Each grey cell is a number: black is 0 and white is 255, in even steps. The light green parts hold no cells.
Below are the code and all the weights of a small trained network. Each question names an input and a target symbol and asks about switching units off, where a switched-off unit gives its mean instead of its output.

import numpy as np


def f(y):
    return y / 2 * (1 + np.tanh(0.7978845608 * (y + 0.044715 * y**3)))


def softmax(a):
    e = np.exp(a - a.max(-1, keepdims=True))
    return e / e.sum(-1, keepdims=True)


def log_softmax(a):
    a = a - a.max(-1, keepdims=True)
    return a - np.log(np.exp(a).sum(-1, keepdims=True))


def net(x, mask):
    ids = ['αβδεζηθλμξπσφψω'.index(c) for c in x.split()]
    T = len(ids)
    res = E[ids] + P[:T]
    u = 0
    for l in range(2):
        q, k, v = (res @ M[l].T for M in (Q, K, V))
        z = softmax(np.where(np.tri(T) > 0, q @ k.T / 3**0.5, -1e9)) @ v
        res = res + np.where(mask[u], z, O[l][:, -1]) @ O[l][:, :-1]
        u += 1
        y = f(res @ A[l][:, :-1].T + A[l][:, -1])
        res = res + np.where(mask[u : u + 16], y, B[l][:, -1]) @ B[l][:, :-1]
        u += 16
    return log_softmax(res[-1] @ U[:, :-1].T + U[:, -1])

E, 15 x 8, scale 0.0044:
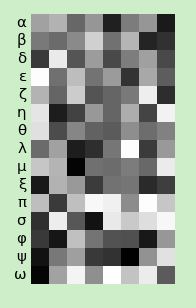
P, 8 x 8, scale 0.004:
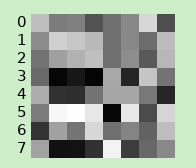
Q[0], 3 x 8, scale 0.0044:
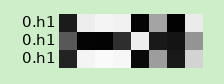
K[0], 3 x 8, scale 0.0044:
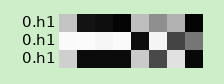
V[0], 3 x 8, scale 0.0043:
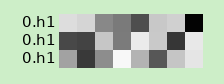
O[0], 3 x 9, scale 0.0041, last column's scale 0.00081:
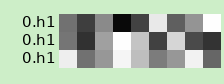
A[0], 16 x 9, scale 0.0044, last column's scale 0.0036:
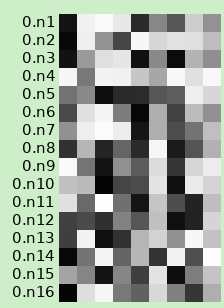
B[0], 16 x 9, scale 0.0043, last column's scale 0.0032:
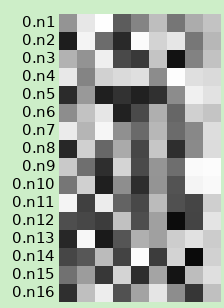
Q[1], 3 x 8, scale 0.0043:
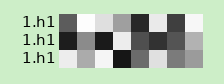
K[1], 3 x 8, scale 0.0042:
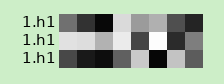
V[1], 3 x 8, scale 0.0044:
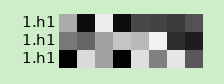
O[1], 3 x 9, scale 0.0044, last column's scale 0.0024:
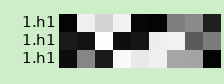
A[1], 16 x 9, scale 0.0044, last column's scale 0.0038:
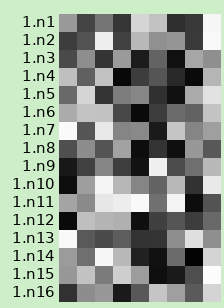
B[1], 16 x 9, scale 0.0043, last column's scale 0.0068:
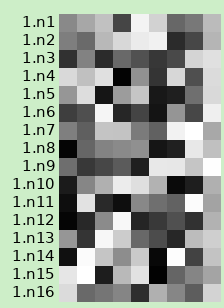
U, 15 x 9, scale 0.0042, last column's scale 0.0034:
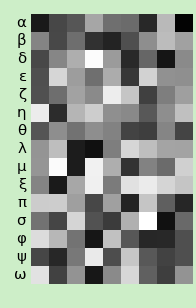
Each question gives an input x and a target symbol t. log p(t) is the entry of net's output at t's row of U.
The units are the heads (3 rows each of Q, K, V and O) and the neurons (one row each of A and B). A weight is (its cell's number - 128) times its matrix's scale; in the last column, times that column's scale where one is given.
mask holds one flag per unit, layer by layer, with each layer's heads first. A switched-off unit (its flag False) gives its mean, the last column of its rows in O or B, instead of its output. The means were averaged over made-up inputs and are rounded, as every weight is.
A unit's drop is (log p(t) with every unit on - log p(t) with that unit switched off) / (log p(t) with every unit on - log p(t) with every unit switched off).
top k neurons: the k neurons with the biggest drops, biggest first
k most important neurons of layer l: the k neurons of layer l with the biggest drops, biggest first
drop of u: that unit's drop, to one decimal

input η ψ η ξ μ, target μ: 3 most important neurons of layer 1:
1.n5, 1.n15, 1.n9
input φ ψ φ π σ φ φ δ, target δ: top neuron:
0.n3
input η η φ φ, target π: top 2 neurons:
1.n4, 0.n4
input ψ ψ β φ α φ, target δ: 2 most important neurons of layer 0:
0.n13, 0.n2
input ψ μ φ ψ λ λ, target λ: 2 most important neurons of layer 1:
1.n9, 1.n12
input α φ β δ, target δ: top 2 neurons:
0.n6, 0.n3
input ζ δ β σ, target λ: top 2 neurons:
0.n13, 0.n2
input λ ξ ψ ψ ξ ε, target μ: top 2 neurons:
1.n15, 0.n5
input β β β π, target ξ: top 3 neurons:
1.n7, 0.n4, 1.n5
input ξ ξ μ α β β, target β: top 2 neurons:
1.n9, 1.n6
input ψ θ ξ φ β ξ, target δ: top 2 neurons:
1.n12, 1.n10
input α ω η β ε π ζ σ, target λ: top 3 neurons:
0.n2, 0.n13, 1.n13
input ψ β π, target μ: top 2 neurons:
1.n11, 0.n5
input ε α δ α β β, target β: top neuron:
1.n9
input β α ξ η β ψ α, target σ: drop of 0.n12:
0.3
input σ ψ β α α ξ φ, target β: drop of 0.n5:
0.2
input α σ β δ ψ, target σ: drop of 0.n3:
0.3
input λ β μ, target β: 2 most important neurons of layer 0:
0.n5, 0.n11
